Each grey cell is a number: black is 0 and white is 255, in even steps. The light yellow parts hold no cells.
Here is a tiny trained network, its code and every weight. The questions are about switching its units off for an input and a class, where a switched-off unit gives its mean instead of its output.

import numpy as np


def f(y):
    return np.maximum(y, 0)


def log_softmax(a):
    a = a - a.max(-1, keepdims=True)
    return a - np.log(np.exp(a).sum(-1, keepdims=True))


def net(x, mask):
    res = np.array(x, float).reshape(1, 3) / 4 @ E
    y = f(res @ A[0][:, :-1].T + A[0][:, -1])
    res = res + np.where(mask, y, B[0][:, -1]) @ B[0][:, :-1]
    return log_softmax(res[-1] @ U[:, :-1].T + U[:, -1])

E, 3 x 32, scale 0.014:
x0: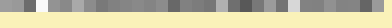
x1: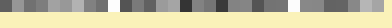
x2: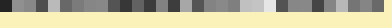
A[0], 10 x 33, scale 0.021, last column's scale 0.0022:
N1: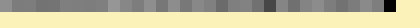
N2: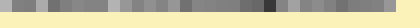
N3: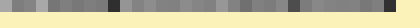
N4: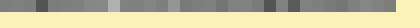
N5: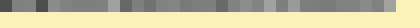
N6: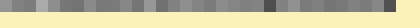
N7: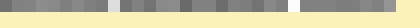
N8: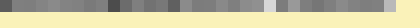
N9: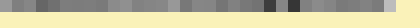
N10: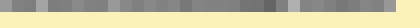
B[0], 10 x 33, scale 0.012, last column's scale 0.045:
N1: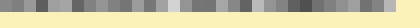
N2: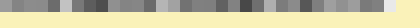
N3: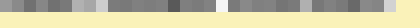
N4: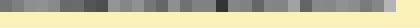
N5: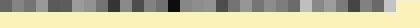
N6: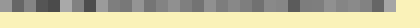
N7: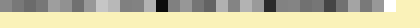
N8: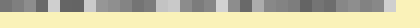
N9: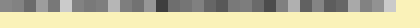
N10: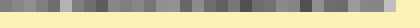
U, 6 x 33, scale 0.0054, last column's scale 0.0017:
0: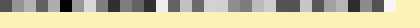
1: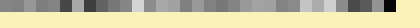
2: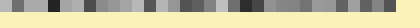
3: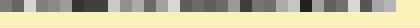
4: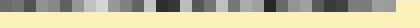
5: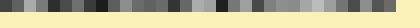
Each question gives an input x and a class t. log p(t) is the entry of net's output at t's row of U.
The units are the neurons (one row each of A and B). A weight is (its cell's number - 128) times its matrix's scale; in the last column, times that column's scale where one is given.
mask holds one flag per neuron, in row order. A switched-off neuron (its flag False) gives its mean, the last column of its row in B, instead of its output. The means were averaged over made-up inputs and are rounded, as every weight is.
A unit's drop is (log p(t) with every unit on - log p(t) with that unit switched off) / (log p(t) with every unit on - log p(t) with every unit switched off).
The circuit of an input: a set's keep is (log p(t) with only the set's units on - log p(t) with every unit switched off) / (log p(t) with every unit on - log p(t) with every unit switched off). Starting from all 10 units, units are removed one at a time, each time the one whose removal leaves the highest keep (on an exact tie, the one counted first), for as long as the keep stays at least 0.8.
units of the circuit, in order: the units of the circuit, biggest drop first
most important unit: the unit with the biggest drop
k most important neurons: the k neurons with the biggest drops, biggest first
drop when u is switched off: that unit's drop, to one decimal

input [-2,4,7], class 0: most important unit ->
N9
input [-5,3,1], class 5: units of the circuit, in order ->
N7, N8, N5
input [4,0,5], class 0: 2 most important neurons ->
N7, N9
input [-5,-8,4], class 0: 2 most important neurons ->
N7, N8
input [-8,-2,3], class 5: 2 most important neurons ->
N7, N3
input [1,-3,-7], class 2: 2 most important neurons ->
N3, N7
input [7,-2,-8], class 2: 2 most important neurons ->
N3, N6
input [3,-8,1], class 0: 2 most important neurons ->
N7, N9
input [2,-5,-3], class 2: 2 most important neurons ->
N7, N5
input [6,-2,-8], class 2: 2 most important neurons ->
N3, N6
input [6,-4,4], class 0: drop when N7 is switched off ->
0.3
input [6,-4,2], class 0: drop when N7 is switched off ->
0.6
